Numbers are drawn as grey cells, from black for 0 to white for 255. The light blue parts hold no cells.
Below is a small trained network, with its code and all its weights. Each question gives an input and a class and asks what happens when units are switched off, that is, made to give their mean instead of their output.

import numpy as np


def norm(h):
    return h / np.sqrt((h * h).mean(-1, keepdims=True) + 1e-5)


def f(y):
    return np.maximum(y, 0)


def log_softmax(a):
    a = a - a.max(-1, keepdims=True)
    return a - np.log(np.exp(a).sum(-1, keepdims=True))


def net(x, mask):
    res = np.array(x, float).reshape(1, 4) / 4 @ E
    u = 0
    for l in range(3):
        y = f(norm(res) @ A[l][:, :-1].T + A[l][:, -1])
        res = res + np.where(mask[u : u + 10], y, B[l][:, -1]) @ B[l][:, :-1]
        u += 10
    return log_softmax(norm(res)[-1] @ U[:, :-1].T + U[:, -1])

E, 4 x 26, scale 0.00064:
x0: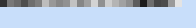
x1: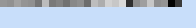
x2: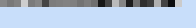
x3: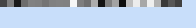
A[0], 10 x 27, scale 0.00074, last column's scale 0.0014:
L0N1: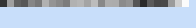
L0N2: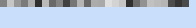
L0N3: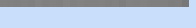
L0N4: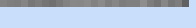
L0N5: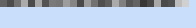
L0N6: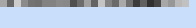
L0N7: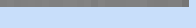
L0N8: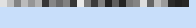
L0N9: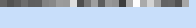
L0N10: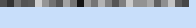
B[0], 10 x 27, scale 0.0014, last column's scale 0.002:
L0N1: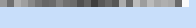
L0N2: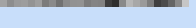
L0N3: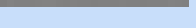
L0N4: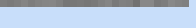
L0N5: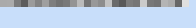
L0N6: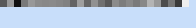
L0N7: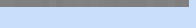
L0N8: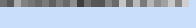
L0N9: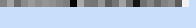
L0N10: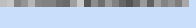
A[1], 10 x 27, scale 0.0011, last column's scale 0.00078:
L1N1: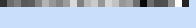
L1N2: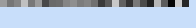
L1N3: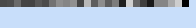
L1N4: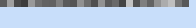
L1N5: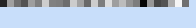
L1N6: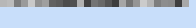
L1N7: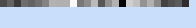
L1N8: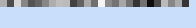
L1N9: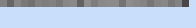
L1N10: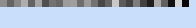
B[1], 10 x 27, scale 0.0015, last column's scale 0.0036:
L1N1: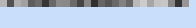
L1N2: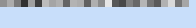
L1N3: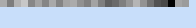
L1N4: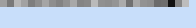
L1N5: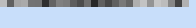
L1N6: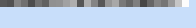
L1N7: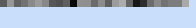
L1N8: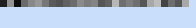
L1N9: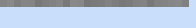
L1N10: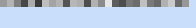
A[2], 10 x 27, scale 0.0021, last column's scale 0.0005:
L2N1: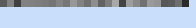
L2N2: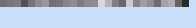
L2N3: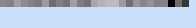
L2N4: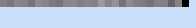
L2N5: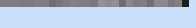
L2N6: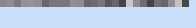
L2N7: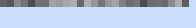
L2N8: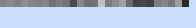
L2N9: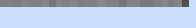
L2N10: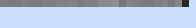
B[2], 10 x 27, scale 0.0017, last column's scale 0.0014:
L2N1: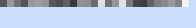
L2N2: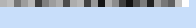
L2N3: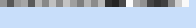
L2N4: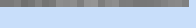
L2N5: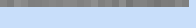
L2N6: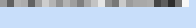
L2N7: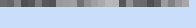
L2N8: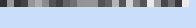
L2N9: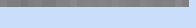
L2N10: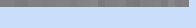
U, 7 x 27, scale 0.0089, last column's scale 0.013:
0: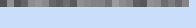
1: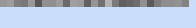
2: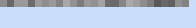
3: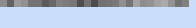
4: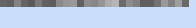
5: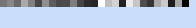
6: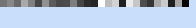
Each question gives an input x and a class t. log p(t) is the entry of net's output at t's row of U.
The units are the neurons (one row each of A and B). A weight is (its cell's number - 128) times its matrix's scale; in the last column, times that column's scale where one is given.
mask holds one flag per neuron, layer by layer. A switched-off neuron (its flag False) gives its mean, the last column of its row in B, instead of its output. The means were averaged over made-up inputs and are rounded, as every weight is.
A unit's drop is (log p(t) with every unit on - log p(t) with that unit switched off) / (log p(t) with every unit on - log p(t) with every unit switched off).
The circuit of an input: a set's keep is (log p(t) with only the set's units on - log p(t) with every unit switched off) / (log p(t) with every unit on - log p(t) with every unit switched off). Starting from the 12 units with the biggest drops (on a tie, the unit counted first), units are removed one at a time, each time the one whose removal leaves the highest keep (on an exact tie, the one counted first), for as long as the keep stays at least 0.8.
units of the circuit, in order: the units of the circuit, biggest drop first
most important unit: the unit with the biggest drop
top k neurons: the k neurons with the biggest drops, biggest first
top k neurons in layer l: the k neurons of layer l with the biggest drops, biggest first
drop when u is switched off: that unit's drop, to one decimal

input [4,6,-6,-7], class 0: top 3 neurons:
L1N8; L2N8; L1N4
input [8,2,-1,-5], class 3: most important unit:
L1N5
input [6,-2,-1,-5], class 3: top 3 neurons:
L1N5; L0N9; L1N1
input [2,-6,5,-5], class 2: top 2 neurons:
L2N6; L1N3
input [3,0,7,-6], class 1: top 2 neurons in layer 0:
L0N9; L0N8
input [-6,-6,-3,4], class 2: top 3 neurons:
L2N6; L0N1; L1N5
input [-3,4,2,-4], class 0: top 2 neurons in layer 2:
L2N8; L2N6
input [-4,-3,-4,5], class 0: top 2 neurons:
L0N1; L2N1
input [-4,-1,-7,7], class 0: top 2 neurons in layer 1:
L1N7; L1N2
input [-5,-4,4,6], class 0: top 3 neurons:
L2N1; L0N1; L1N5
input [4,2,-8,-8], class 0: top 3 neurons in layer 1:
L1N8; L1N2; L1N10
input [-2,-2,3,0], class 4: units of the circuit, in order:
L2N7; L1N5; L1N6
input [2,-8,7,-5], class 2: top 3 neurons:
L2N6; L1N3; L2N2
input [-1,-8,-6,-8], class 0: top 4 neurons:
L2N8; L1N8; L2N3; L0N2
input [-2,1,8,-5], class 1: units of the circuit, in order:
L1N2
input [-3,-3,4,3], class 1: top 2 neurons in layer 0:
L0N6; L0N1
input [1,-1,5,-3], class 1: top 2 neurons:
L0N9; L1N2
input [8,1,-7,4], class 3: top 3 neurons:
L1N5; L1N1; L0N5
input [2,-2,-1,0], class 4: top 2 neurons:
L0N1; L2N7
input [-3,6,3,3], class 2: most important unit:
L2N3
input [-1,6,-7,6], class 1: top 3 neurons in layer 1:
L1N8; L1N4; L1N3
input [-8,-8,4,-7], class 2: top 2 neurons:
L2N6; L0N1
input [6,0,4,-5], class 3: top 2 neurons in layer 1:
L1N5; L1N1
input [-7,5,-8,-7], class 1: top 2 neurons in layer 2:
L2N2; L2N1
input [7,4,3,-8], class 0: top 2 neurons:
L2N8; L1N8
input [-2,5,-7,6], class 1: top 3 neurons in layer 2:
L2N2; L2N8; L2N3
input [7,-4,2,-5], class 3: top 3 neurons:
L1N5; L1N1; L0N9
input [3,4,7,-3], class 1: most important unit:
L1N2
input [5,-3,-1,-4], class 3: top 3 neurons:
L0N9; L1N5; L1N7
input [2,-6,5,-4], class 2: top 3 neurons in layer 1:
L1N3; L1N6; L1N7
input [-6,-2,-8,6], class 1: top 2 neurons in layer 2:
L2N2; L2N8
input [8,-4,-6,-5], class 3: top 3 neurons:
L1N5; L1N1; L0N5
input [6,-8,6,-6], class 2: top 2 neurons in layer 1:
L1N3; L1N6
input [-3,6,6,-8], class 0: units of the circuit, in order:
L2N8
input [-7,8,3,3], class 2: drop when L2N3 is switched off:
1.0
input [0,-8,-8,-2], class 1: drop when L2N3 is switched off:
0.2
